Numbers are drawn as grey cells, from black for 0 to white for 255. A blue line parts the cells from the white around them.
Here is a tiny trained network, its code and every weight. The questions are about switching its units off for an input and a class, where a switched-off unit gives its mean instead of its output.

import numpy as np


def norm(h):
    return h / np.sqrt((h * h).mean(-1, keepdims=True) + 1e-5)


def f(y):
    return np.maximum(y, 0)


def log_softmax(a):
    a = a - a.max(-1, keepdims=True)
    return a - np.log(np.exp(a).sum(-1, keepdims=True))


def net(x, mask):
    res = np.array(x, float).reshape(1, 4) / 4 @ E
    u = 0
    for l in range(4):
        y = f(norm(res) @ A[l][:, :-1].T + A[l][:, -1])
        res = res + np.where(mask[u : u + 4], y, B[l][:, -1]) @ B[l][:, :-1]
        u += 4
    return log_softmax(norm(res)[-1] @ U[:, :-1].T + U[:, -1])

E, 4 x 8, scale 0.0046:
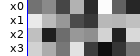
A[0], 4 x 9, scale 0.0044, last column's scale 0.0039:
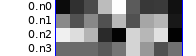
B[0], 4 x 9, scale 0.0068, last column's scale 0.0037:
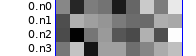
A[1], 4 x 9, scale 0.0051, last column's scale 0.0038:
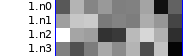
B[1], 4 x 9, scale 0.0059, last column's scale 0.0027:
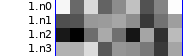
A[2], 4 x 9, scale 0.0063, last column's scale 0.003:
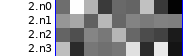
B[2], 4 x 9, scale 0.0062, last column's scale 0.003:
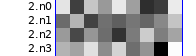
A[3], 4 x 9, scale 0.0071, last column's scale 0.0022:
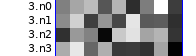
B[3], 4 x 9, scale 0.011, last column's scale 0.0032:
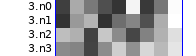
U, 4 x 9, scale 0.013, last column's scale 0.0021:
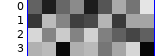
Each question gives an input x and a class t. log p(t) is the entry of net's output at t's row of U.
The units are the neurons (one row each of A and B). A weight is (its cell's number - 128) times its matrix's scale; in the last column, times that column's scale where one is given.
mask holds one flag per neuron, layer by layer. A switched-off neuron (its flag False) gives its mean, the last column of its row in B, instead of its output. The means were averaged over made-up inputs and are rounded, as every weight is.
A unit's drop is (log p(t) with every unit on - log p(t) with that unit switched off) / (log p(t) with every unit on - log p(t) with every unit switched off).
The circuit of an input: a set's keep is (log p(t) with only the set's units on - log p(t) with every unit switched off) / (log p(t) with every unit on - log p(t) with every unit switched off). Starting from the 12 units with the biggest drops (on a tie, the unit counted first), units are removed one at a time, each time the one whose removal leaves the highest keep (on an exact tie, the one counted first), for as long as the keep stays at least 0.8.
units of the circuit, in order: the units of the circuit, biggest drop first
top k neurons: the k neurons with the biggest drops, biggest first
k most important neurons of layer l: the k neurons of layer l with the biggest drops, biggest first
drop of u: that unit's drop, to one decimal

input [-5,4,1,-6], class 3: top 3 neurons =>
3.n2, 3.n1, 0.n0
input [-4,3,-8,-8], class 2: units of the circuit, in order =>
2.n0
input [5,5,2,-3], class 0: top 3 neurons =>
0.n2, 3.n0, 0.n1
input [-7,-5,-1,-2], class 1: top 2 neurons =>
3.n0, 0.n2
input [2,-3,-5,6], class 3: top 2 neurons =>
3.n3, 2.n3
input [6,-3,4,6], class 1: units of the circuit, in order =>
3.n1, 0.n2
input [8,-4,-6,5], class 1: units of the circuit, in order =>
3.n1, 0.n2
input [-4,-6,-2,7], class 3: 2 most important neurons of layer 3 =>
3.n3, 3.n1
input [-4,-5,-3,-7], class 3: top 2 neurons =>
3.n2, 0.n2
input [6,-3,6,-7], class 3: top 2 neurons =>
3.n2, 0.n3
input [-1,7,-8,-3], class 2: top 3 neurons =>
2.n0, 0.n0, 1.n0
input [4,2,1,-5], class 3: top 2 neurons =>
3.n2, 3.n0
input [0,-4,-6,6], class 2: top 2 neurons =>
2.n0, 0.n3
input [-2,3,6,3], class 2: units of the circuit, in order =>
2.n3
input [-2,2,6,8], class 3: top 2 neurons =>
3.n3, 1.n0
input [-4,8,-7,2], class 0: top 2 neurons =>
1.n2, 0.n2
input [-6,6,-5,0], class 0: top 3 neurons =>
1.n2, 0.n2, 3.n1
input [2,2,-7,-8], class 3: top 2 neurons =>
3.n2, 0.n3
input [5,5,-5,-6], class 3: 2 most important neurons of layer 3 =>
3.n2, 3.n0
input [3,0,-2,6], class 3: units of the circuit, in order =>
3.n3
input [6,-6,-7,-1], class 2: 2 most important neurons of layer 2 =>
2.n0, 2.n1
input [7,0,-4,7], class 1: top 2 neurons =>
3.n1, 3.n2
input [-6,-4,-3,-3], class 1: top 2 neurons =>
3.n0, 0.n2
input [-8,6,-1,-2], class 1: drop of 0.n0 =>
0.3
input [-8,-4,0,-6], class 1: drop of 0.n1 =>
0.1
